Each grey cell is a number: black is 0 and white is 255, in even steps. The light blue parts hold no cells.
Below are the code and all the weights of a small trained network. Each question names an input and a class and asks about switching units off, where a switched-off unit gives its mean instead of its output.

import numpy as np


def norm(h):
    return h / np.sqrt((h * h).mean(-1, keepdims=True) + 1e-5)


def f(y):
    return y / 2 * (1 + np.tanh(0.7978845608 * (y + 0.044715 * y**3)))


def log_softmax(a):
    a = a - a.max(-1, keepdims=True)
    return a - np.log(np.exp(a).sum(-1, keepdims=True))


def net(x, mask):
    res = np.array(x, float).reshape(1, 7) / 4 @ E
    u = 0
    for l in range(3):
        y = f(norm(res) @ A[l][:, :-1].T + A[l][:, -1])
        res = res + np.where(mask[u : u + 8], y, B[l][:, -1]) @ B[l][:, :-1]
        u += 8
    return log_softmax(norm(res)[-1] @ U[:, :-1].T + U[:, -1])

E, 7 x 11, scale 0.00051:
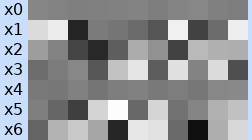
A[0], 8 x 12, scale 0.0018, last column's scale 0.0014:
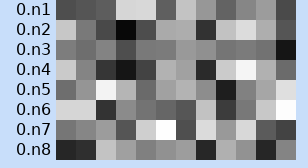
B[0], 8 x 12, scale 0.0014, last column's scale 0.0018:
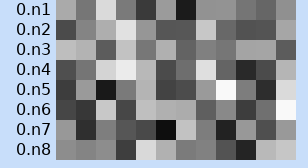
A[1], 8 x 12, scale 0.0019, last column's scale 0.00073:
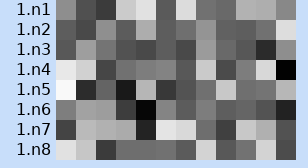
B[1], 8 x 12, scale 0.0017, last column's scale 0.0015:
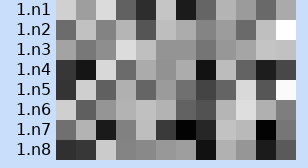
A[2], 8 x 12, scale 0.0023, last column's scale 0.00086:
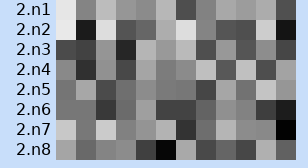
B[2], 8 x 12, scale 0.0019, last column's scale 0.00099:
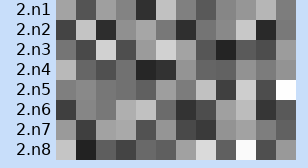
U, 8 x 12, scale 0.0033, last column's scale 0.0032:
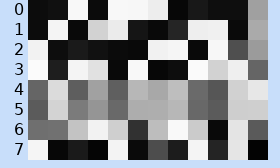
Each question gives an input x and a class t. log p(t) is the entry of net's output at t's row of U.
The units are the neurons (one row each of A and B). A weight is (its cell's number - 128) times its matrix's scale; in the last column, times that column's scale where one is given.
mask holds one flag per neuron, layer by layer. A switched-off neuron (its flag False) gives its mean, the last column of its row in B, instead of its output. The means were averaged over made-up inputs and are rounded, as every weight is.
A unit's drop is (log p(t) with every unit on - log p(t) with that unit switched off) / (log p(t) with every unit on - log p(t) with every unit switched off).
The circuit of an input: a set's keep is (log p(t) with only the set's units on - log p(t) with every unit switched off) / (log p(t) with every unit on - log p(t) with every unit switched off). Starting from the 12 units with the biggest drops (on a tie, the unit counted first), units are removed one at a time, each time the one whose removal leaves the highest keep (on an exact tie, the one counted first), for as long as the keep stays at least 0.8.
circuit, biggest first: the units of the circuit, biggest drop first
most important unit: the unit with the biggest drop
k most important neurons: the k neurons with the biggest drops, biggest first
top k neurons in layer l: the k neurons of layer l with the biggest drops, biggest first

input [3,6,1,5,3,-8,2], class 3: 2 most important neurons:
1.n6; 0.n8
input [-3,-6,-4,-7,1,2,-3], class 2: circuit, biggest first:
2.n8; 0.n6
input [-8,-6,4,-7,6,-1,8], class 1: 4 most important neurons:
1.n7; 0.n6; 0.n7; 2.n6
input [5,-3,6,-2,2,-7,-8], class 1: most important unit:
1.n5
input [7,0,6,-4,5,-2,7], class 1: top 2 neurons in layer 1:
1.n7; 1.n2
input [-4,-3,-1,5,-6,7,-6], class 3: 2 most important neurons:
1.n1; 0.n5
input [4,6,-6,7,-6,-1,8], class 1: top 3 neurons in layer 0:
0.n8; 0.n4; 0.n2
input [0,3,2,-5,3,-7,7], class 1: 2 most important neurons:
1.n7; 0.n1
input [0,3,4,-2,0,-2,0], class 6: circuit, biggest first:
0.n4; 0.n2
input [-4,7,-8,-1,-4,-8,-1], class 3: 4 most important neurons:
1.n6; 0.n8; 1.n3; 0.n4
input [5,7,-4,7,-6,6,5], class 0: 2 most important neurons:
1.n4; 1.n8
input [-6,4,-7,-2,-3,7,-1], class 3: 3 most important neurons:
1.n1; 0.n4; 0.n2
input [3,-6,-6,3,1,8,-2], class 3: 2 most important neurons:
1.n1; 0.n6
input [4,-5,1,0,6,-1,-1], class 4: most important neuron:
0.n6
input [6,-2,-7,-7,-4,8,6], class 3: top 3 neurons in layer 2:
2.n1; 2.n7; 2.n4
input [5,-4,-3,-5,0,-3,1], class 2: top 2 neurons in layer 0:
0.n6; 0.n4
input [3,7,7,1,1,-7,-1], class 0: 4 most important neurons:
1.n4; 1.n8; 1.n1; 0.n1
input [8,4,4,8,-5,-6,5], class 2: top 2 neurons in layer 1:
1.n1; 1.n5
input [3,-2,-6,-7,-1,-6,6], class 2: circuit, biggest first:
2.n8; 1.n5
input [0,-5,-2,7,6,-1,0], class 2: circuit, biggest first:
0.n7; 2.n4
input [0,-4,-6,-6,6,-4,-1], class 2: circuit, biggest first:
2.n8; 0.n6
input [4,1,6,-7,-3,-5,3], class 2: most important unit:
2.n8
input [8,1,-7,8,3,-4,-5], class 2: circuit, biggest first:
2.n4; 0.n7
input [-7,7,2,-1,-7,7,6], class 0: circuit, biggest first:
1.n4; 1.n8
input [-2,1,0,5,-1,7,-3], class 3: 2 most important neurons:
1.n1; 0.n5
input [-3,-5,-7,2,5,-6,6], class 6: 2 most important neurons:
0.n5; 1.n1
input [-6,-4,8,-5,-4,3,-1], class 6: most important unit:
0.n4
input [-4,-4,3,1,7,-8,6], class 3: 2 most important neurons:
1.n6; 1.n5
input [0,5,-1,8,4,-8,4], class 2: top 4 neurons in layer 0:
0.n7; 0.n1; 0.n8; 0.n6
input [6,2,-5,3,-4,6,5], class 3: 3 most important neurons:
1.n1; 0.n4; 0.n2
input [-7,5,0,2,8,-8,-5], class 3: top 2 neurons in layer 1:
1.n6; 1.n3
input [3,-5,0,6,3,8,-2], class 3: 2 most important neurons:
1.n1; 0.n6
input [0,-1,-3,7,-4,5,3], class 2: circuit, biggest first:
0.n7; 2.n4
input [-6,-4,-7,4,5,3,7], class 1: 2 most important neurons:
1.n7; 0.n6
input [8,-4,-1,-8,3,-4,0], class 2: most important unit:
2.n8
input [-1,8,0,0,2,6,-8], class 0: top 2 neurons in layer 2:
2.n3; 2.n2
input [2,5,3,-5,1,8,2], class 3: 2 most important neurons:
1.n1; 0.n8
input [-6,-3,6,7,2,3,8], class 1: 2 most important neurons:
1.n7; 0.n6
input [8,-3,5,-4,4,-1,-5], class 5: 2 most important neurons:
0.n5; 1.n7
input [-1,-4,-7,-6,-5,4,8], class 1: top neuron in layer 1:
1.n7
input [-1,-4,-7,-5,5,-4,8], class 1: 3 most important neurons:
1.n7; 0.n6; 0.n4
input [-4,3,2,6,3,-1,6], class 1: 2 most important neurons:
1.n7; 0.n8
